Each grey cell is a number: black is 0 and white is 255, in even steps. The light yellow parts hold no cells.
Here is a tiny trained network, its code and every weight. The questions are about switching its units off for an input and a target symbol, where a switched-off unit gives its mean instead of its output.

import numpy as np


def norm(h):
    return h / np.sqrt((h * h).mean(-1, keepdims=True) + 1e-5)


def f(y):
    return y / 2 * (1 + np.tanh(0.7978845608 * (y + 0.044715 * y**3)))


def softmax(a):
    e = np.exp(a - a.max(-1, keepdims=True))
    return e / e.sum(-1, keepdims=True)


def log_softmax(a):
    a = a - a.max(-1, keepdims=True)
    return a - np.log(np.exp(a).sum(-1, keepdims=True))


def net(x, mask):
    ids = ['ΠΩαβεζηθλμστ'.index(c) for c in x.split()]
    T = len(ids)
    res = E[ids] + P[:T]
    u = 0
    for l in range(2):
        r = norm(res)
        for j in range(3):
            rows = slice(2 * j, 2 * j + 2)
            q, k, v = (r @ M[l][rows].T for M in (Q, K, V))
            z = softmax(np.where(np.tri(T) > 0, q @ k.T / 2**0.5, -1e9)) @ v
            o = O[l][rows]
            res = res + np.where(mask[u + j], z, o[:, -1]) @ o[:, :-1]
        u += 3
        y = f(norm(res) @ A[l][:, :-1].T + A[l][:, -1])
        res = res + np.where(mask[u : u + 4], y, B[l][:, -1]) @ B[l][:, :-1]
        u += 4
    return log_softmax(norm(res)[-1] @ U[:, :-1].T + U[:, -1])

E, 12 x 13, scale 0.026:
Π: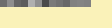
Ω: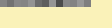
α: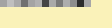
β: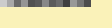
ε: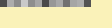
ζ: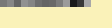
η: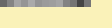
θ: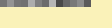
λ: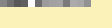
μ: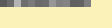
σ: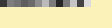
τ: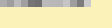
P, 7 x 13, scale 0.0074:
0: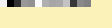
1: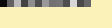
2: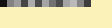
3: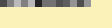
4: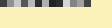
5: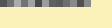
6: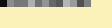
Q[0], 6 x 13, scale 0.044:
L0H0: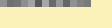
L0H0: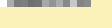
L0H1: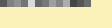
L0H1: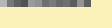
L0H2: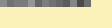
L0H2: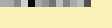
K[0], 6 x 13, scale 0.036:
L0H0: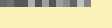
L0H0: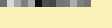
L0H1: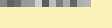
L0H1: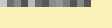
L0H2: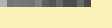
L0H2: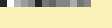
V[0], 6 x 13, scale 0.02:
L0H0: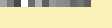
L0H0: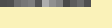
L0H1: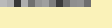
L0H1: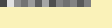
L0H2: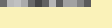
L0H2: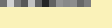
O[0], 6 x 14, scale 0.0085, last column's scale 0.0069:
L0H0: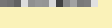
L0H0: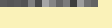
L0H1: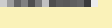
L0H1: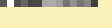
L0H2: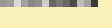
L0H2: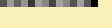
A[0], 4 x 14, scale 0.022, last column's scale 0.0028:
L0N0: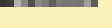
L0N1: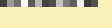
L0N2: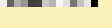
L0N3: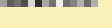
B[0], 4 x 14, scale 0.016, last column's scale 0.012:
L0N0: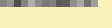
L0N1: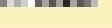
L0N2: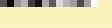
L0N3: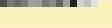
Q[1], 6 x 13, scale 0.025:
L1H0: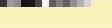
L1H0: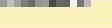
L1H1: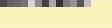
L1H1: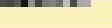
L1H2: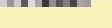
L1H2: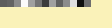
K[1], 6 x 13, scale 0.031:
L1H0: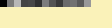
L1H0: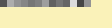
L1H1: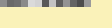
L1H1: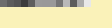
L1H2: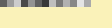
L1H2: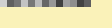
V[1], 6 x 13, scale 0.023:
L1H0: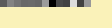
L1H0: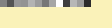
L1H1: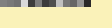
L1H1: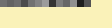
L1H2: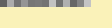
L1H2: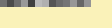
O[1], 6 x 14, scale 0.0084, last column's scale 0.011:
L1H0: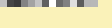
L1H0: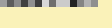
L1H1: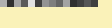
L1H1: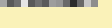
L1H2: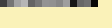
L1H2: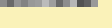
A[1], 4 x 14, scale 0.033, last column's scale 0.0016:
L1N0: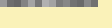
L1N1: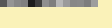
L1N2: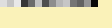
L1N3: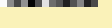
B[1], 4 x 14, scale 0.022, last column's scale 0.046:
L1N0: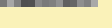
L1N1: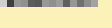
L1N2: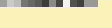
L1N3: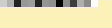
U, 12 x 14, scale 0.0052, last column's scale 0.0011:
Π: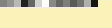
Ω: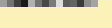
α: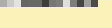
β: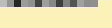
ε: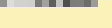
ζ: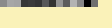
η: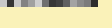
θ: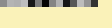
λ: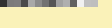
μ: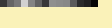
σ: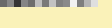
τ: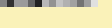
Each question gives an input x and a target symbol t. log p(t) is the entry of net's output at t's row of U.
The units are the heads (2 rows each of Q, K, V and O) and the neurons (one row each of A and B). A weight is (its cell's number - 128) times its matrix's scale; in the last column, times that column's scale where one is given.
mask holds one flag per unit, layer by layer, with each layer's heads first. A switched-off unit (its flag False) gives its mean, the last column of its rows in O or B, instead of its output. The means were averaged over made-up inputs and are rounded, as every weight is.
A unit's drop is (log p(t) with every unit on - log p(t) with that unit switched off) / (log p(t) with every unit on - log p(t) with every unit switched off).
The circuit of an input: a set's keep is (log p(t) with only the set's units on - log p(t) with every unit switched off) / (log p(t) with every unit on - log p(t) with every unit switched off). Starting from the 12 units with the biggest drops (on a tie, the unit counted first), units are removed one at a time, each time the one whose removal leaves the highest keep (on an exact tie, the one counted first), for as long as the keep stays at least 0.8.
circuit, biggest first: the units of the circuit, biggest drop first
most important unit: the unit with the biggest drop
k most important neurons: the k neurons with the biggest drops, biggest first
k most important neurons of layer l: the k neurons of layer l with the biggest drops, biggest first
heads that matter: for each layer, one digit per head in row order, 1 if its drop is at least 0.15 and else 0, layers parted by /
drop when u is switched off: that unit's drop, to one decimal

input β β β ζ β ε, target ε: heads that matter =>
001 / 000
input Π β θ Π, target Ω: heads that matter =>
001 / 100
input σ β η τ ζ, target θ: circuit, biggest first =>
L1N3, L1H1
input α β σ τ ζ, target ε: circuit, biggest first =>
L0H2, L0N1, L1N3
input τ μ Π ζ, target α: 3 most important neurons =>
L0N2, L1N3, L1N2
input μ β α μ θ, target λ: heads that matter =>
010 / 000
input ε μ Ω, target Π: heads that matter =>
100 / 100
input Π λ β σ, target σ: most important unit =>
L0H1
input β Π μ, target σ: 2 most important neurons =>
L1N3, L0N2
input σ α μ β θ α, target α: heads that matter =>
100 / 000
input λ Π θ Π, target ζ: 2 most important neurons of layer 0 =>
L0N3, L0N2
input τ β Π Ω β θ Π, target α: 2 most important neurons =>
L1N2, L1N3
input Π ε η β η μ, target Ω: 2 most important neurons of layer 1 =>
L1N3, L1N0
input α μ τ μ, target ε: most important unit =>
L0H2
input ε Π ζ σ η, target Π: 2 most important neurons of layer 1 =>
L1N3, L1N0
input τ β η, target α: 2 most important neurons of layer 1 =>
L1N2, L1N3
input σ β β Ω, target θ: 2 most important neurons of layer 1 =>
L1N3, L1N1
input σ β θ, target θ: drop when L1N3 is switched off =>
0.5
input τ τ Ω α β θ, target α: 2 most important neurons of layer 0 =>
L0N3, L0N2
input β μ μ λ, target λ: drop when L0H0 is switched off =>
0.1
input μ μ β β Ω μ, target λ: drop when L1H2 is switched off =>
0.0
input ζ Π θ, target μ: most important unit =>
L1N3
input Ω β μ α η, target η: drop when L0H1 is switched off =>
0.7
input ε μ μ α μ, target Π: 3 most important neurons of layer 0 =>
L0N1, L0N2, L0N3
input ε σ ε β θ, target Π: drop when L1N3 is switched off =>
0.6
